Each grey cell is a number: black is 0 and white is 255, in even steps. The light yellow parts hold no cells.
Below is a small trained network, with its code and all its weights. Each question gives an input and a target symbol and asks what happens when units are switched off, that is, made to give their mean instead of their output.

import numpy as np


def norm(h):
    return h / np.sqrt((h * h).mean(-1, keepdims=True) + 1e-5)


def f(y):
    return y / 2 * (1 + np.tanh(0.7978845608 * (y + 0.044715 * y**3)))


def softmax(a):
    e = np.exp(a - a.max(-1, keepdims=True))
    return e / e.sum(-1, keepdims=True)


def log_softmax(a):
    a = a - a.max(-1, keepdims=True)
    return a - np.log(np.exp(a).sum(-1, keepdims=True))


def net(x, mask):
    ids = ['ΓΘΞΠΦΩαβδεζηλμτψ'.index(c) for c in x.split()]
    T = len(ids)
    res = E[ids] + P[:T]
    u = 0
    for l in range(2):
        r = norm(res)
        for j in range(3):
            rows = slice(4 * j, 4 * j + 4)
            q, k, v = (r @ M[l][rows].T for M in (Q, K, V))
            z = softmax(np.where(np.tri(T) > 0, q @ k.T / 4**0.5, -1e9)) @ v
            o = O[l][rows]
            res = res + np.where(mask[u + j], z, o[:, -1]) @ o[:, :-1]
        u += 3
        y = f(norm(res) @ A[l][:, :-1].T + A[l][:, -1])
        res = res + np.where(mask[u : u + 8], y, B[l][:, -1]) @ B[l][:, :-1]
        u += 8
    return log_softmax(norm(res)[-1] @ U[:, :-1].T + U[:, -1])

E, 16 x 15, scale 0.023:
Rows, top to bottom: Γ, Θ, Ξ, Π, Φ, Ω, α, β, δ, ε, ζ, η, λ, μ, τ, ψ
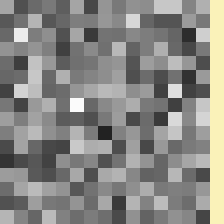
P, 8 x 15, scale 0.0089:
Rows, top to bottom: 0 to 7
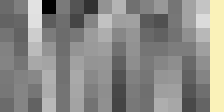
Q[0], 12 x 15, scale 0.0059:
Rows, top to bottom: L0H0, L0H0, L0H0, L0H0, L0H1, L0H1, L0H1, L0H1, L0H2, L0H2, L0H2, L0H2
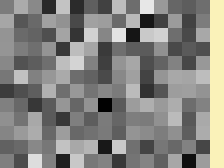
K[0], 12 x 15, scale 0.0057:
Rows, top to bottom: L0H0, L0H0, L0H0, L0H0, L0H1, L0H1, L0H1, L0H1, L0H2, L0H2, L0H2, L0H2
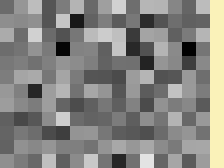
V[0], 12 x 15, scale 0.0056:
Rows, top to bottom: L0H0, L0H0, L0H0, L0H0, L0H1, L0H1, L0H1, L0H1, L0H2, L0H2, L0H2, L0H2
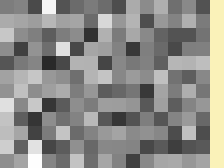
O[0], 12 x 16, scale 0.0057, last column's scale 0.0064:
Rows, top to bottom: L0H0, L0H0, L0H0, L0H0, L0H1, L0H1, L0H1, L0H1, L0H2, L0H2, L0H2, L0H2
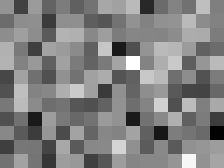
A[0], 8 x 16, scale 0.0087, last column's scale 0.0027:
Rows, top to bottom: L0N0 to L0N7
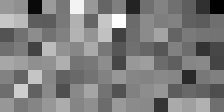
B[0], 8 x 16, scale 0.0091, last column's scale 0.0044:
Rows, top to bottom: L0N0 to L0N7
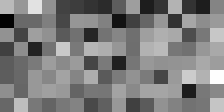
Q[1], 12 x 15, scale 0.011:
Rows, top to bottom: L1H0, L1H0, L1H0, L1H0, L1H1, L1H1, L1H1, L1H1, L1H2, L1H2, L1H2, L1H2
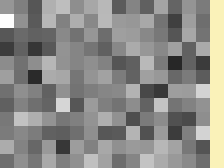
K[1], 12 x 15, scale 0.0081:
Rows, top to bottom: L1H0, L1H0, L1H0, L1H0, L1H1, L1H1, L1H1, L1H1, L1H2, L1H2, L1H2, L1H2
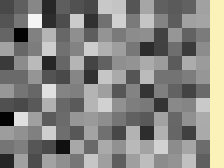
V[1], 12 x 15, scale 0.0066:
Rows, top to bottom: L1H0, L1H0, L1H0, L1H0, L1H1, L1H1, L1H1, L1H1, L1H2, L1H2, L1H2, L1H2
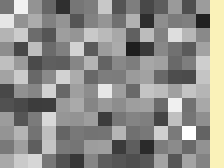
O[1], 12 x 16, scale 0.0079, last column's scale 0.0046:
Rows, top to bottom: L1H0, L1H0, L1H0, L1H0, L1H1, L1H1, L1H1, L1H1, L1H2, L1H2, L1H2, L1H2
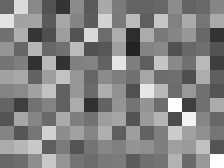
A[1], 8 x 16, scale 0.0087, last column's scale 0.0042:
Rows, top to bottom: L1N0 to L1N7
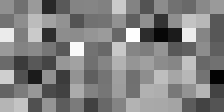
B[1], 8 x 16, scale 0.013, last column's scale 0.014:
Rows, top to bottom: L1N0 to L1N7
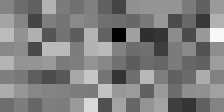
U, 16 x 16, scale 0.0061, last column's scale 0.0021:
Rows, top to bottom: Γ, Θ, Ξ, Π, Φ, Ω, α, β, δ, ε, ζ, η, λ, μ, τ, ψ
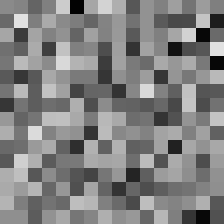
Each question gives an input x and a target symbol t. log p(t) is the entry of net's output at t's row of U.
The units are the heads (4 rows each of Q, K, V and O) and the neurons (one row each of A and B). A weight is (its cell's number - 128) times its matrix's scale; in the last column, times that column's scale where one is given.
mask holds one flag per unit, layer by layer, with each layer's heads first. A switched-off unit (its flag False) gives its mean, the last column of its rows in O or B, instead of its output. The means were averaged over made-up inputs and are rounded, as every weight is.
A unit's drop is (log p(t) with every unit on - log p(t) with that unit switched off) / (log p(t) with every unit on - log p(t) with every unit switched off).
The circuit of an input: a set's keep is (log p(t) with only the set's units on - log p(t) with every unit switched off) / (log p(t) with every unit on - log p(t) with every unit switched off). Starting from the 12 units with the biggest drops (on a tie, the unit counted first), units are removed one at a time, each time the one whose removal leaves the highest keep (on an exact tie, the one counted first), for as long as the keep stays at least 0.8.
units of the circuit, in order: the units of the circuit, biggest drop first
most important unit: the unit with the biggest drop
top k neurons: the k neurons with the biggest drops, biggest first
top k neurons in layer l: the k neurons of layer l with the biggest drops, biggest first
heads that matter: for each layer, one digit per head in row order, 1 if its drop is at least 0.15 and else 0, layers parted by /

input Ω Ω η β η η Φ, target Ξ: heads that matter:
010 / 001
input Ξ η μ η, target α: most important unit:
L0N7
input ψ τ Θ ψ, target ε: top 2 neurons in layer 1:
(L1N2, L1N1)
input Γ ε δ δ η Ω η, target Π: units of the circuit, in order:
(L1H0, L1N2, L1H2)
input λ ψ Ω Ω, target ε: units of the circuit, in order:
(L0H0, L1H0, L0N2, L1N2)
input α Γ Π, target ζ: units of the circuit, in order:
(L1N2, L1H1, L0N5)
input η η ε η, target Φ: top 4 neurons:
(L1N2, L0N7, L0N2, L1N4)
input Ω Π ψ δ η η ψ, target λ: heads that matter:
111 / 111
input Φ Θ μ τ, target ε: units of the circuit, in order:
(L1N2, L0N2)
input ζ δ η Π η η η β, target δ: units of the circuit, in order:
(L1N3, L1N2)
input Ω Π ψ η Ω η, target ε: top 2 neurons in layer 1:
(L1N2, L1N1)
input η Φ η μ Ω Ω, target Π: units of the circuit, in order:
(L1H2, L1N2)
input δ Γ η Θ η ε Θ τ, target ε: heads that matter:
010 / 000
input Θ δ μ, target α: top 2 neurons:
(L1N2, L1N1)
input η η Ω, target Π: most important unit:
L0H0
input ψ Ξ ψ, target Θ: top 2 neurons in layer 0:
(L0N3, L0N5)
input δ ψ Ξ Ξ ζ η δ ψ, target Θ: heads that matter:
111 / 111
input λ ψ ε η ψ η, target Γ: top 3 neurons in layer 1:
(L1N2, L1N6, L1N4)
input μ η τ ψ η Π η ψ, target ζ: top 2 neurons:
(L0N3, L1N2)
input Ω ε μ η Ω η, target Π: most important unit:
L0N7
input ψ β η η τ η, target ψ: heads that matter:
111 / 100
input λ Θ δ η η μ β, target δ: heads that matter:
000 / 010
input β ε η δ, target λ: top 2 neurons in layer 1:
(L1N1, L1N2)
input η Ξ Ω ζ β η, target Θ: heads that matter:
101 / 110
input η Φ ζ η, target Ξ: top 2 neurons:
(L1N2, L1N4)
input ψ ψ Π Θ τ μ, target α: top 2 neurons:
(L0N3, L1N2)
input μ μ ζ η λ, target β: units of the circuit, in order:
(L0N1)
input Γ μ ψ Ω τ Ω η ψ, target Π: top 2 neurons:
(L0N3, L1N2)
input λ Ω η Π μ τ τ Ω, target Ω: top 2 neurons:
(L0N2, L1N2)
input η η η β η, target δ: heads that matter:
010 / 111
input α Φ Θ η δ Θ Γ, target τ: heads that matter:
000 / 000
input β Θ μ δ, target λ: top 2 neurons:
(L1N2, L1N1)
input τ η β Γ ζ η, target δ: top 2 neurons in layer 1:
(L1N3, L1N2)
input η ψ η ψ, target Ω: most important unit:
L1H0
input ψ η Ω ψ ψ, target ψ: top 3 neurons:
(L0N3, L0N0, L1N2)
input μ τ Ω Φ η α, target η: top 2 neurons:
(L1N2, L0N1)
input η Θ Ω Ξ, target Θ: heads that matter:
100 / 000
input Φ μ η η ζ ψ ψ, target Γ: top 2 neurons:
(L0N3, L1N2)
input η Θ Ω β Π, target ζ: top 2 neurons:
(L0N5, L1N2)
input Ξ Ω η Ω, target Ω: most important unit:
L0H0
